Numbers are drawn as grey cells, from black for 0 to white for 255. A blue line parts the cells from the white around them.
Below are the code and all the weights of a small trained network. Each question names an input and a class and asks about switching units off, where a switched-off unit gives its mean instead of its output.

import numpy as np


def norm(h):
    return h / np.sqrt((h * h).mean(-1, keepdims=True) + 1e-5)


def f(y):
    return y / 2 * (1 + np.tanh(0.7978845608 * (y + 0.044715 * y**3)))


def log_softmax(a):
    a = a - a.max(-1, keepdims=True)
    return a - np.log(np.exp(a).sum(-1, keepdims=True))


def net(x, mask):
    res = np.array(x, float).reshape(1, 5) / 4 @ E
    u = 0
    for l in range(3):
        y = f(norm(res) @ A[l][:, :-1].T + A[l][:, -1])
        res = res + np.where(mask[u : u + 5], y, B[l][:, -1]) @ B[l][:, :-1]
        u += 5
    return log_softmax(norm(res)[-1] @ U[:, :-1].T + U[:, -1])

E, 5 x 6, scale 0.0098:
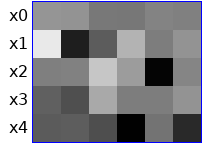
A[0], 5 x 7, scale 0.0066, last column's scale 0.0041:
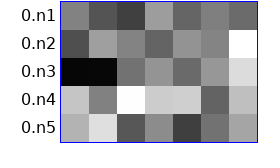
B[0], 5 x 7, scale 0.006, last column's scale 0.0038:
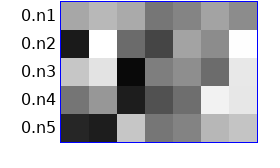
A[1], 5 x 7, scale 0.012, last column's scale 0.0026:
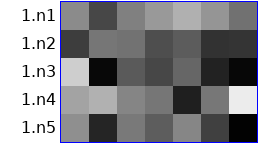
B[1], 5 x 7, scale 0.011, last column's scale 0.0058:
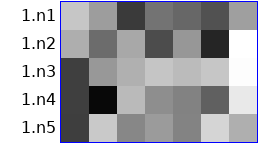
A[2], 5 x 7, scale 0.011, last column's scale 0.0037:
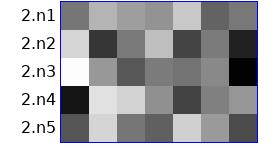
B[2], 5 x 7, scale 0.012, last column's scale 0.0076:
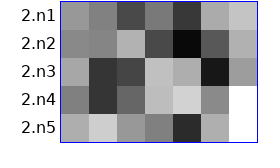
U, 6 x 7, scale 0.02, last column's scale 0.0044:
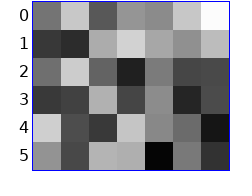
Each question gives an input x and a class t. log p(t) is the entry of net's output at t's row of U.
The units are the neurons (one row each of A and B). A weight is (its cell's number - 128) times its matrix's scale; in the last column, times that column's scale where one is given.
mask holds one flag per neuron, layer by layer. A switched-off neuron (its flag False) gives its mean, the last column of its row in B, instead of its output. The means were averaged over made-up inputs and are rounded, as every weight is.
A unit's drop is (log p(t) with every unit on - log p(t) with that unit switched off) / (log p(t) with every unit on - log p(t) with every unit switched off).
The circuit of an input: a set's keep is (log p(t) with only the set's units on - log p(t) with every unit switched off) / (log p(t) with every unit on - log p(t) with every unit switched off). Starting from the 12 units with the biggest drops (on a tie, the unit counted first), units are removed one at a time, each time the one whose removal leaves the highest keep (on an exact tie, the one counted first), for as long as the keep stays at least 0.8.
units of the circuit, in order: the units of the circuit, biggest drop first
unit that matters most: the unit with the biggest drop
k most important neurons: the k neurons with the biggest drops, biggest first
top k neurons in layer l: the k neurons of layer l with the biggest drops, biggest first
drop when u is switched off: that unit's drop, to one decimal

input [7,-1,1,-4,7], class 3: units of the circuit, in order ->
1.n2, 2.n5
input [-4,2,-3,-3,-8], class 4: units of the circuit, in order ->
1.n3, 1.n1
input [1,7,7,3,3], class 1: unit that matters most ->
1.n3
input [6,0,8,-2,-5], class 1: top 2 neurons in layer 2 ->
2.n5, 2.n4
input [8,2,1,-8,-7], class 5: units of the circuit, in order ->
2.n2, 1.n3, 0.n2
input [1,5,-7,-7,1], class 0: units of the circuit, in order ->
1.n2, 2.n4
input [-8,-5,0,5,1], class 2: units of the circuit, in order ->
1.n3, 0.n3
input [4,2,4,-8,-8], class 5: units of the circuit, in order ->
1.n3, 2.n2
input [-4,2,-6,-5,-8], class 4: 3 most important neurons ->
2.n3, 1.n3, 1.n1
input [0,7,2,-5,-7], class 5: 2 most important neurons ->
2.n2, 2.n4
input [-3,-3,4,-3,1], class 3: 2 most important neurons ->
1.n2, 1.n3
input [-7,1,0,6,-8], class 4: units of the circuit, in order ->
1.n4, 1.n3, 1.n1
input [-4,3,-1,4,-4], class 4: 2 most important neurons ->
2.n3, 1.n4
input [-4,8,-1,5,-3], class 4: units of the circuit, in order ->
1.n1
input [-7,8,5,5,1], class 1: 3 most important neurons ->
1.n3, 2.n5, 1.n2
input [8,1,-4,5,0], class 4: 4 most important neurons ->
1.n3, 2.n3, 1.n5, 1.n1
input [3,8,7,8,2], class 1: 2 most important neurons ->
1.n3, 2.n5
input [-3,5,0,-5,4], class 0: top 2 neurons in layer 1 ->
1.n5, 1.n4
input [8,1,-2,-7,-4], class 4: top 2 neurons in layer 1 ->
1.n3, 1.n5
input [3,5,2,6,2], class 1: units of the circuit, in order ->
1.n3
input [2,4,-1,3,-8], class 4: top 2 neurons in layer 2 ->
2.n3, 2.n5
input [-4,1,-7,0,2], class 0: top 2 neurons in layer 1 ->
1.n2, 1.n4
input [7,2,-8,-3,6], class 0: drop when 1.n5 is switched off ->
0.1
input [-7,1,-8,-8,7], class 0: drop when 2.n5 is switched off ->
0.4
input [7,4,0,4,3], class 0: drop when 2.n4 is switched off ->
-0.1
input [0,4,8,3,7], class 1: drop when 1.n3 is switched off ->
0.2
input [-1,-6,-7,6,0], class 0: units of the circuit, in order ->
2.n5
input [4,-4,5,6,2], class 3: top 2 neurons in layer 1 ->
1.n2, 1.n3
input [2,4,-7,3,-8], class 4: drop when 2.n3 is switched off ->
0.2
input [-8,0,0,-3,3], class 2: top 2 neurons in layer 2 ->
2.n4, 2.n3
